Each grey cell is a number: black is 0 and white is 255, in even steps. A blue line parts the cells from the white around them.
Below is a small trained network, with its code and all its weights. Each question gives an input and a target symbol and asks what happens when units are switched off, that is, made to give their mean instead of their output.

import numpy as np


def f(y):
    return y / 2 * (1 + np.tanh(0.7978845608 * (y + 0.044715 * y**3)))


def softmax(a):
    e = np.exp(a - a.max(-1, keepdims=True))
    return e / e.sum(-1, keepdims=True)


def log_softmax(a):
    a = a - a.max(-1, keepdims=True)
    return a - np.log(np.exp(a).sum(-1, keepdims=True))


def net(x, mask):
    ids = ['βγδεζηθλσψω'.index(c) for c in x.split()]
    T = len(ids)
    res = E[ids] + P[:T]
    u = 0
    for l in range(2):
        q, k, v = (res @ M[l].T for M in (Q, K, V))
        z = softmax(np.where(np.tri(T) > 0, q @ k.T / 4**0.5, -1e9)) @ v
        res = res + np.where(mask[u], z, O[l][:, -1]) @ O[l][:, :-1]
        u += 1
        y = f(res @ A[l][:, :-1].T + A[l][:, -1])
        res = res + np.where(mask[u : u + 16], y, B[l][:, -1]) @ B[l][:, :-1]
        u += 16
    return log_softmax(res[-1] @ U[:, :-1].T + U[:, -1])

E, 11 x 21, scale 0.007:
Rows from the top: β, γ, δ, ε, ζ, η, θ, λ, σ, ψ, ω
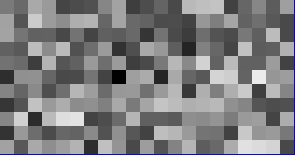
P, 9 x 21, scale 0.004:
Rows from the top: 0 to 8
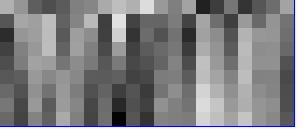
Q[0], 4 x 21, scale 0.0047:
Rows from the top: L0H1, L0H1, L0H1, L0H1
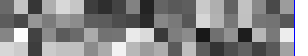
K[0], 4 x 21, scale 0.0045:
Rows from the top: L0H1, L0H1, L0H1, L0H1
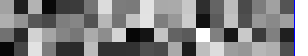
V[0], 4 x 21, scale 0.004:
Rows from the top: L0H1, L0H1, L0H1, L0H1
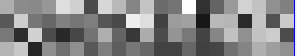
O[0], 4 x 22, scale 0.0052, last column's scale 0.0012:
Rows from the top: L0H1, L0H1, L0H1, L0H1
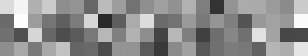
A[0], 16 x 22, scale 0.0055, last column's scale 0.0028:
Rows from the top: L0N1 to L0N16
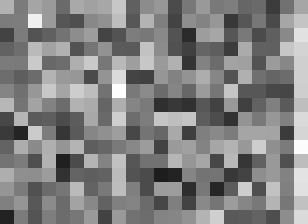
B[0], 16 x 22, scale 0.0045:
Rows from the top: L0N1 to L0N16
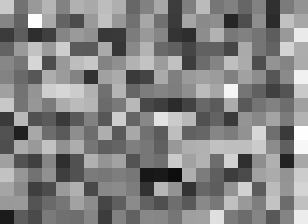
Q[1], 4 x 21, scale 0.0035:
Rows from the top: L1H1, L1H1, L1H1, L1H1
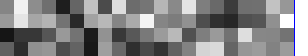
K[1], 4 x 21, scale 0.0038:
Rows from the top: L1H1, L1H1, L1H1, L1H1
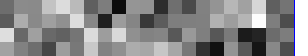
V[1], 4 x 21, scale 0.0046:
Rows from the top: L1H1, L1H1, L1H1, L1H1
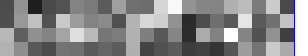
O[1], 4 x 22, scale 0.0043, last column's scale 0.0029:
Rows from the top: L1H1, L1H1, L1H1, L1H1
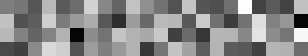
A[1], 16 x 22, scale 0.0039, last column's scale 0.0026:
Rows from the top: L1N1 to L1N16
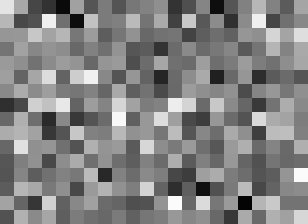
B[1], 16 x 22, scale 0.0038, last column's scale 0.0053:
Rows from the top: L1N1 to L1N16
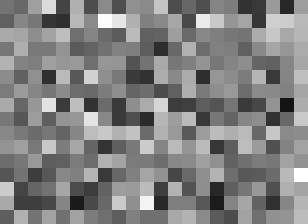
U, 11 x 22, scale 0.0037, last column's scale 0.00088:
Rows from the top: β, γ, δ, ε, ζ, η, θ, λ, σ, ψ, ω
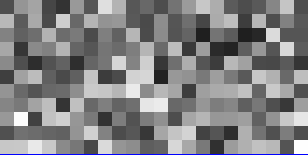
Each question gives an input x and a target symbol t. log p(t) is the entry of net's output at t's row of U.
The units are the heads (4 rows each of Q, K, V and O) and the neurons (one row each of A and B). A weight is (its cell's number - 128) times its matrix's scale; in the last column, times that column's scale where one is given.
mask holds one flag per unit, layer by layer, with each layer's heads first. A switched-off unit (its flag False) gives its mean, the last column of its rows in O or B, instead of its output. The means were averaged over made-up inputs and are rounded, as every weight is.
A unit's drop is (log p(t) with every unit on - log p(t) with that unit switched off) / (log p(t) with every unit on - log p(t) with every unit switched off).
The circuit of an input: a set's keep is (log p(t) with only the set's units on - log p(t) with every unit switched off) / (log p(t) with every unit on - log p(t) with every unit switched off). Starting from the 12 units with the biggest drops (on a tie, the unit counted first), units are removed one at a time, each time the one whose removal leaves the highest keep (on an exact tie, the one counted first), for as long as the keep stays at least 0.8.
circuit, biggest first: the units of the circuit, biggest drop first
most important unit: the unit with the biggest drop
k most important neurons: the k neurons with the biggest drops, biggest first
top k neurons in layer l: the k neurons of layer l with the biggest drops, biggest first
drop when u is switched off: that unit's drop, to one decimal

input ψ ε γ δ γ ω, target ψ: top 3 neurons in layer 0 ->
[L0N9, L0N10, L0N7]
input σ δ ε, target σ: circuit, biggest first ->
[L0H1]
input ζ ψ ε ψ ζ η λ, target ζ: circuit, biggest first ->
[L1H1, L0N12, L0H1, L1N14]
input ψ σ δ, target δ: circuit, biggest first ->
[L1N1, L0N13, L0N14]
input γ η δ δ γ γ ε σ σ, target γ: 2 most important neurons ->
[L0N8, L1N9]
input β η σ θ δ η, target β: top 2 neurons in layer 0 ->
[L0N2, L0N13]
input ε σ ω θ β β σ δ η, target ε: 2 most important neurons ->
[L1N15, L0N4]
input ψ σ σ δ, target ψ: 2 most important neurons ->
[L0N9, L1N6]
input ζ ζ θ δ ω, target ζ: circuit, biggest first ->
[L1H1, L0N12, L1N14]
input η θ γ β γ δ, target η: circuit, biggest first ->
[L0H1, L0N6]
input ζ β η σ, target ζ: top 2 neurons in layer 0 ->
[L0N12, L0N4]
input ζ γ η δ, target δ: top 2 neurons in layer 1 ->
[L1N1, L1N15]
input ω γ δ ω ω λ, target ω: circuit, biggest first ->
[L0H1, L1N13]
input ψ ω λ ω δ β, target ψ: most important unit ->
L1H1
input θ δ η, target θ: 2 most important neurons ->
[L1N2, L0N5]
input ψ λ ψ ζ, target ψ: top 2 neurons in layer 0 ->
[L0N9, L0N10]
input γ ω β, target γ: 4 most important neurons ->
[L1N9, L0N8, L0N7, L0N6]
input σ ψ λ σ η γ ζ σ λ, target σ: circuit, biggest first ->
[L0H1, L0N10]
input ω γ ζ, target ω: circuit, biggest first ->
[L0H1, L0N3]
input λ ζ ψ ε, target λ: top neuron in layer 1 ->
[L1N1]
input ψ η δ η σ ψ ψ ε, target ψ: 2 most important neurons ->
[L0N9, L1N6]
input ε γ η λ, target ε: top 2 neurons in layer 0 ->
[L0N4, L0N10]
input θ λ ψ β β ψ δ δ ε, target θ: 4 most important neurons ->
[L1N2, L0N5, L0N14, L0N10]
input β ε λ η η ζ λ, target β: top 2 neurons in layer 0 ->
[L0N2, L0N10]
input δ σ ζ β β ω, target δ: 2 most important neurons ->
[L1N8, L0N13]
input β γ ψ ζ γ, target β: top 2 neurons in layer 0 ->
[L0N2, L0N10]
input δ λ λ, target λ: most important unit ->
L1N8
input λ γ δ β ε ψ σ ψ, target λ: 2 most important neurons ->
[L1N1, L0N10]
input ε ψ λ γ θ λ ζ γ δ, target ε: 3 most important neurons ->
[L1N15, L0N4, L0N10]
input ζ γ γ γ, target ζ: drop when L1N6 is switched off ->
-0.1
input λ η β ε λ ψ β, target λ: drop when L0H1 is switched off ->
0.6
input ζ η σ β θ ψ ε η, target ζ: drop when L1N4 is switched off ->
0.0
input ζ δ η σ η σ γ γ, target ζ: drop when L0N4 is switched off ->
0.1
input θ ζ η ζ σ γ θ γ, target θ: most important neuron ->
[L1N2]
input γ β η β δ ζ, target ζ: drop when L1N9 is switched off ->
-0.3
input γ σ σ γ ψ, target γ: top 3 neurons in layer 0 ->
[L0N8, L0N7, L0N1]
